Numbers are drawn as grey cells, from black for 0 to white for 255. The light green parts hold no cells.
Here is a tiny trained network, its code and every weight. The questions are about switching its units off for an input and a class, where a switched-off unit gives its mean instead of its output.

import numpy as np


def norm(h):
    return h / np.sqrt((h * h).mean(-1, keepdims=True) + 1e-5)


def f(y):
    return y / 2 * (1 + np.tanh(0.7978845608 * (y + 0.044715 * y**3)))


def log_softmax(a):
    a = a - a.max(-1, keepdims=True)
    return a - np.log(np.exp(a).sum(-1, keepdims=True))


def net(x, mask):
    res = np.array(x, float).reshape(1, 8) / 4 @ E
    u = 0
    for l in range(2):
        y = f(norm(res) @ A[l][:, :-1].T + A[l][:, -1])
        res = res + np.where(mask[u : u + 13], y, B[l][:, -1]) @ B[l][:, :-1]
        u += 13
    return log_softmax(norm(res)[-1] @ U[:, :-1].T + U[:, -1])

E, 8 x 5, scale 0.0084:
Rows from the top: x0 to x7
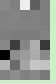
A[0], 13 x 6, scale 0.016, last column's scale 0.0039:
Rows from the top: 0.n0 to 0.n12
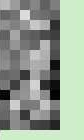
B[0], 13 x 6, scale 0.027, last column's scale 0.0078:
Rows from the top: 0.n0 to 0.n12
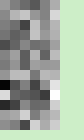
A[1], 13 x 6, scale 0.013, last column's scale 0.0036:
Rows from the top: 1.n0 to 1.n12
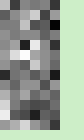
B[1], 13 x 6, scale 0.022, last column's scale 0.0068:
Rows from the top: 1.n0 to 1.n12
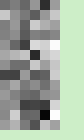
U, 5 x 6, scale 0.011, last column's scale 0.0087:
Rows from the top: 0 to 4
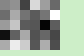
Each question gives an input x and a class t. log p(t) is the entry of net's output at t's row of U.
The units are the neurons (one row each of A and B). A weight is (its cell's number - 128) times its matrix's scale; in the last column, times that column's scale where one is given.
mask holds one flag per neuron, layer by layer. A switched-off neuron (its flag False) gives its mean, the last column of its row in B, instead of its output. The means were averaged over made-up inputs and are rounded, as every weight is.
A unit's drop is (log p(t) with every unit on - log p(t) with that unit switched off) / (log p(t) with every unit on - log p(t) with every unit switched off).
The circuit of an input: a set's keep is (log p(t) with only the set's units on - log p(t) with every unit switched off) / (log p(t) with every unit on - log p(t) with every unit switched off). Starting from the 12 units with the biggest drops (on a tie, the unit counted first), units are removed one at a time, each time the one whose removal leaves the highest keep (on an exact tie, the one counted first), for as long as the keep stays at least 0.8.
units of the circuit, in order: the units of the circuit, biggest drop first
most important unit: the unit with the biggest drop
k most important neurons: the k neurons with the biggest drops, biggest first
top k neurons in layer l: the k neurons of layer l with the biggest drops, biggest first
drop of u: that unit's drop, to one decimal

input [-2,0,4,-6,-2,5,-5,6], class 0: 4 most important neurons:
0.n12, 0.n3, 1.n4, 0.n0
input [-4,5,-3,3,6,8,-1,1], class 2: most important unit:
0.n9
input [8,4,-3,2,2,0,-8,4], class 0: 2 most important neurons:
0.n12, 0.n3
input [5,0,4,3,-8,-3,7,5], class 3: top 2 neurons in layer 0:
0.n10, 0.n12
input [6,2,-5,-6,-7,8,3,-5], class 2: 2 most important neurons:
0.n9, 0.n8
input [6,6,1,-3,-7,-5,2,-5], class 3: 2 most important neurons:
0.n9, 0.n10
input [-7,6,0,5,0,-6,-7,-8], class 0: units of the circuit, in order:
0.n3, 1.n4
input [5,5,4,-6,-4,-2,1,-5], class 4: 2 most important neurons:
0.n8, 0.n1
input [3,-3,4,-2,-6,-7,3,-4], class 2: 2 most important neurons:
0.n8, 1.n11
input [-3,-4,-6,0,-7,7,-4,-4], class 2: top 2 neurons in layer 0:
0.n9, 0.n8
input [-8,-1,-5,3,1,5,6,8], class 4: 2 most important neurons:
0.n11, 0.n7
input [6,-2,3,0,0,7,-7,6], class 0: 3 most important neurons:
0.n12, 0.n3, 1.n4
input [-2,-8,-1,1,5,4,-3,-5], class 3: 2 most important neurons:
0.n8, 0.n0
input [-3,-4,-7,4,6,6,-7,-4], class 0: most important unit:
0.n12
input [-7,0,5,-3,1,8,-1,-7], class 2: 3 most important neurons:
0.n9, 0.n1, 1.n11
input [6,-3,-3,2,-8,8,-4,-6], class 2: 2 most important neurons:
0.n9, 0.n8
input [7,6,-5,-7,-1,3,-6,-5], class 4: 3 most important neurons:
0.n1, 1.n5, 0.n2
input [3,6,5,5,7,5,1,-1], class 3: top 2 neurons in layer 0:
0.n8, 0.n1
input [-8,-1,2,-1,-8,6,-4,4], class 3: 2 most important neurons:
0.n10, 0.n1
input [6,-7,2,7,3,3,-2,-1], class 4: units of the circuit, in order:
0.n1
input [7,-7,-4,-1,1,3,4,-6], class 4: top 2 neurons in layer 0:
0.n1, 0.n12
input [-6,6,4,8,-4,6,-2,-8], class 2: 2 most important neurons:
0.n9, 0.n1
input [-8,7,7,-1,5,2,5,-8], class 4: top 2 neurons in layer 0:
0.n7, 0.n11
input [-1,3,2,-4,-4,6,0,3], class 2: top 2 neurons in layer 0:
0.n9, 0.n8
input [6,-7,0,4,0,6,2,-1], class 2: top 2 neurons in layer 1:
1.n10, 1.n11
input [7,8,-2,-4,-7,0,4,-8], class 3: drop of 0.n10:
0.7
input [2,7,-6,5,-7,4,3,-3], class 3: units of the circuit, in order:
0.n10
